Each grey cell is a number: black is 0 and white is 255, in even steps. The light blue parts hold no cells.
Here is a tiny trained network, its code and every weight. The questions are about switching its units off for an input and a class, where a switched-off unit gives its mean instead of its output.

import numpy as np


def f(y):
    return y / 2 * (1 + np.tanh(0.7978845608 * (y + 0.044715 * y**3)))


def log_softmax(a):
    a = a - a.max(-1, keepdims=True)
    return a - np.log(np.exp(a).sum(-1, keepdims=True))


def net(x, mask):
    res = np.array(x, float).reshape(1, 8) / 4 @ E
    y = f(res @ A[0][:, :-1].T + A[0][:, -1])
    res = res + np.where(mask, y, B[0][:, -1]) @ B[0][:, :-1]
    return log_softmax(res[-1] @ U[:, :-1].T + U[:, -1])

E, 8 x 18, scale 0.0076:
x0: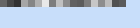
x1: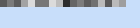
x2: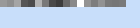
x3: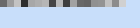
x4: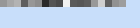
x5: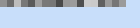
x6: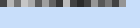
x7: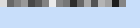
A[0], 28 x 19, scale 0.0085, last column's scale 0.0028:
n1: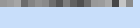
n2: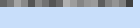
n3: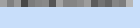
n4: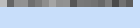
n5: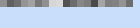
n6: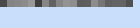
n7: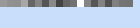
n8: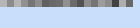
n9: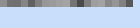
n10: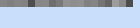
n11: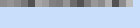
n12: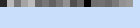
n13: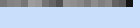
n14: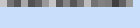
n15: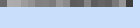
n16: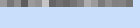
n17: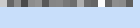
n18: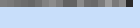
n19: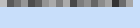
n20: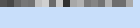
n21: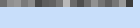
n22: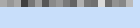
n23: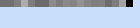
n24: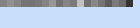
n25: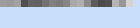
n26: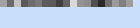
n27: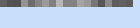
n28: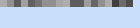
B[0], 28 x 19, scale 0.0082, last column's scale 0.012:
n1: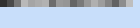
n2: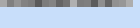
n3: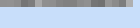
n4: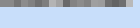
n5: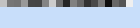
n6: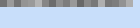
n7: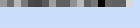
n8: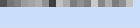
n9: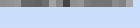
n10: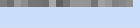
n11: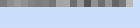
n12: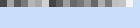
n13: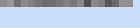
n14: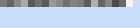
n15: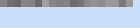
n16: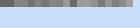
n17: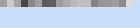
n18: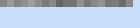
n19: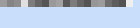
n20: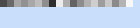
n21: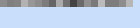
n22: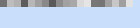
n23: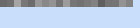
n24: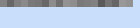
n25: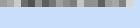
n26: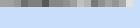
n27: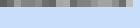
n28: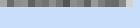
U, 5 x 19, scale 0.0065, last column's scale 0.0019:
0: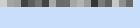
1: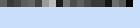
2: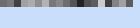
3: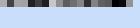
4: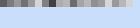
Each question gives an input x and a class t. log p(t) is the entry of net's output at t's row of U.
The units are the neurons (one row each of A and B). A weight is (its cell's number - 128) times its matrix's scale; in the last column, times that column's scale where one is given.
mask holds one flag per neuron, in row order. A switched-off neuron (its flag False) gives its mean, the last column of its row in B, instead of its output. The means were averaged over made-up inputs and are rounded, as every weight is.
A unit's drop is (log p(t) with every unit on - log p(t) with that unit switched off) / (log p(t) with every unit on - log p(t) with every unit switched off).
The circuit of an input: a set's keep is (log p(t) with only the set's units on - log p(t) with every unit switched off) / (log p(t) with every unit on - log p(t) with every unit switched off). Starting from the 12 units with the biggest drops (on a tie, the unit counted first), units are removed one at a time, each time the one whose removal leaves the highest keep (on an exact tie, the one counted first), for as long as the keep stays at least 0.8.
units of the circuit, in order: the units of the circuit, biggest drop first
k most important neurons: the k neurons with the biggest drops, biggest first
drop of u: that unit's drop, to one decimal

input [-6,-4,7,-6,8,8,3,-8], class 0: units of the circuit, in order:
[n2]
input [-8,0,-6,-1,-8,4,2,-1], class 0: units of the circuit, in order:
[n20; n19]
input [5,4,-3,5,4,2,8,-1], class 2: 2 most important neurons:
[n20; n22]
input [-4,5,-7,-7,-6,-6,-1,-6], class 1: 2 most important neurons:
[n5; n20]
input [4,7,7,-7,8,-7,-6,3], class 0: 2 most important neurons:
[n22; n17]
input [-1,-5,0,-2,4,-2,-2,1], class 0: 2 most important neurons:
[n20; n12]
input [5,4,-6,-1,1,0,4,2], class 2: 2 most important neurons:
[n12; n7]
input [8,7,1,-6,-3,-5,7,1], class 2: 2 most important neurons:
[n12; n7]
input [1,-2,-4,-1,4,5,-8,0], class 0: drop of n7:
-0.2
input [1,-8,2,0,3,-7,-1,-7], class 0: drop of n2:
0.2
